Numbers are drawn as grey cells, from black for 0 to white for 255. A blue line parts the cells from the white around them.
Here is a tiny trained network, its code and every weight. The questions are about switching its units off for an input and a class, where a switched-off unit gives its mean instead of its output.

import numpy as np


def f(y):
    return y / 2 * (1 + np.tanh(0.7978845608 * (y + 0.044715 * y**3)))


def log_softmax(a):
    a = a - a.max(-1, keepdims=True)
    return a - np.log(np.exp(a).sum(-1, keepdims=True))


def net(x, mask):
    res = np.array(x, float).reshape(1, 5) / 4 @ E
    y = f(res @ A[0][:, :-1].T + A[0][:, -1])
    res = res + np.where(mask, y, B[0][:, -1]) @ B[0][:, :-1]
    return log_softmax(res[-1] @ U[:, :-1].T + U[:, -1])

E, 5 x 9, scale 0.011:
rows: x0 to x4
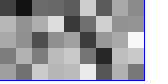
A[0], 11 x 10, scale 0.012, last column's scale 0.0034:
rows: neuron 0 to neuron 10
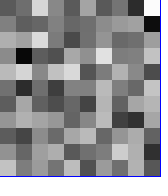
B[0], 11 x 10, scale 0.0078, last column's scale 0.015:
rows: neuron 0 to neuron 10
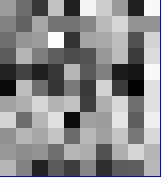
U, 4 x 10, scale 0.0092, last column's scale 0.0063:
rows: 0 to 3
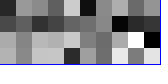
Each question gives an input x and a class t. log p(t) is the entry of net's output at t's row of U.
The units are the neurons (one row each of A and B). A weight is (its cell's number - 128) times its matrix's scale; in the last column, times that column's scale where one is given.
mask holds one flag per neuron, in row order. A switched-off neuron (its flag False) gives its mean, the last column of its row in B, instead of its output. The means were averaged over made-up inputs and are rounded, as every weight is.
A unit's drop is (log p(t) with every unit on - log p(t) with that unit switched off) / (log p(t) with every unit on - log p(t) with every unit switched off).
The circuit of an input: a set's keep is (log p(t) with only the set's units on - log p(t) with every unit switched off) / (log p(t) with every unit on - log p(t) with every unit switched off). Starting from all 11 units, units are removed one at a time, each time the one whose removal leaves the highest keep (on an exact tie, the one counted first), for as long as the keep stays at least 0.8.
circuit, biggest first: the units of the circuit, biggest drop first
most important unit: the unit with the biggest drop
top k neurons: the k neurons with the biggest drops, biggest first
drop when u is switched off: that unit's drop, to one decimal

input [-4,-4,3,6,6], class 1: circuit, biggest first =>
[neuron 4]
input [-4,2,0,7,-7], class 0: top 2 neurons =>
[neuron 6; neuron 0]
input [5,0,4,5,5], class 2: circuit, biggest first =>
[neuron 0; neuron 7; neuron 9]
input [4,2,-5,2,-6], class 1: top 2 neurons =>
[neuron 7; neuron 8]
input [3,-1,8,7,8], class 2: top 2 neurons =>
[neuron 9; neuron 5]
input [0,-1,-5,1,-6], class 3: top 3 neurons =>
[neuron 4; neuron 6; neuron 10]
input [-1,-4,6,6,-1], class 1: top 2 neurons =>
[neuron 4; neuron 10]
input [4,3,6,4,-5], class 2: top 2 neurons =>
[neuron 5; neuron 9]
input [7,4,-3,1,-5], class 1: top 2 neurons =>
[neuron 7; neuron 5]
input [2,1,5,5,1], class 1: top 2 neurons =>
[neuron 4; neuron 6]
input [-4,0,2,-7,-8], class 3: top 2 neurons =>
[neuron 7; neuron 4]
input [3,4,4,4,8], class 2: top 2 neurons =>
[neuron 9; neuron 5]
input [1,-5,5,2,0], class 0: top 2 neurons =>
[neuron 7; neuron 0]
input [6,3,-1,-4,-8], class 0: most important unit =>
neuron 6
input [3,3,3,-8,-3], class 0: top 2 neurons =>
[neuron 5; neuron 0]
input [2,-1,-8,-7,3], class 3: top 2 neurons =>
[neuron 7; neuron 4]
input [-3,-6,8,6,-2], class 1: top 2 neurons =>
[neuron 4; neuron 10]
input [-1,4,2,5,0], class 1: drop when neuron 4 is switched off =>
0.3
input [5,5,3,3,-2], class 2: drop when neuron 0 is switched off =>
0.2
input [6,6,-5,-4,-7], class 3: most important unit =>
neuron 4
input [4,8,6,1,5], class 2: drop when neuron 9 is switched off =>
0.2
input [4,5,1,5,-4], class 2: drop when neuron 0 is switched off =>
0.1
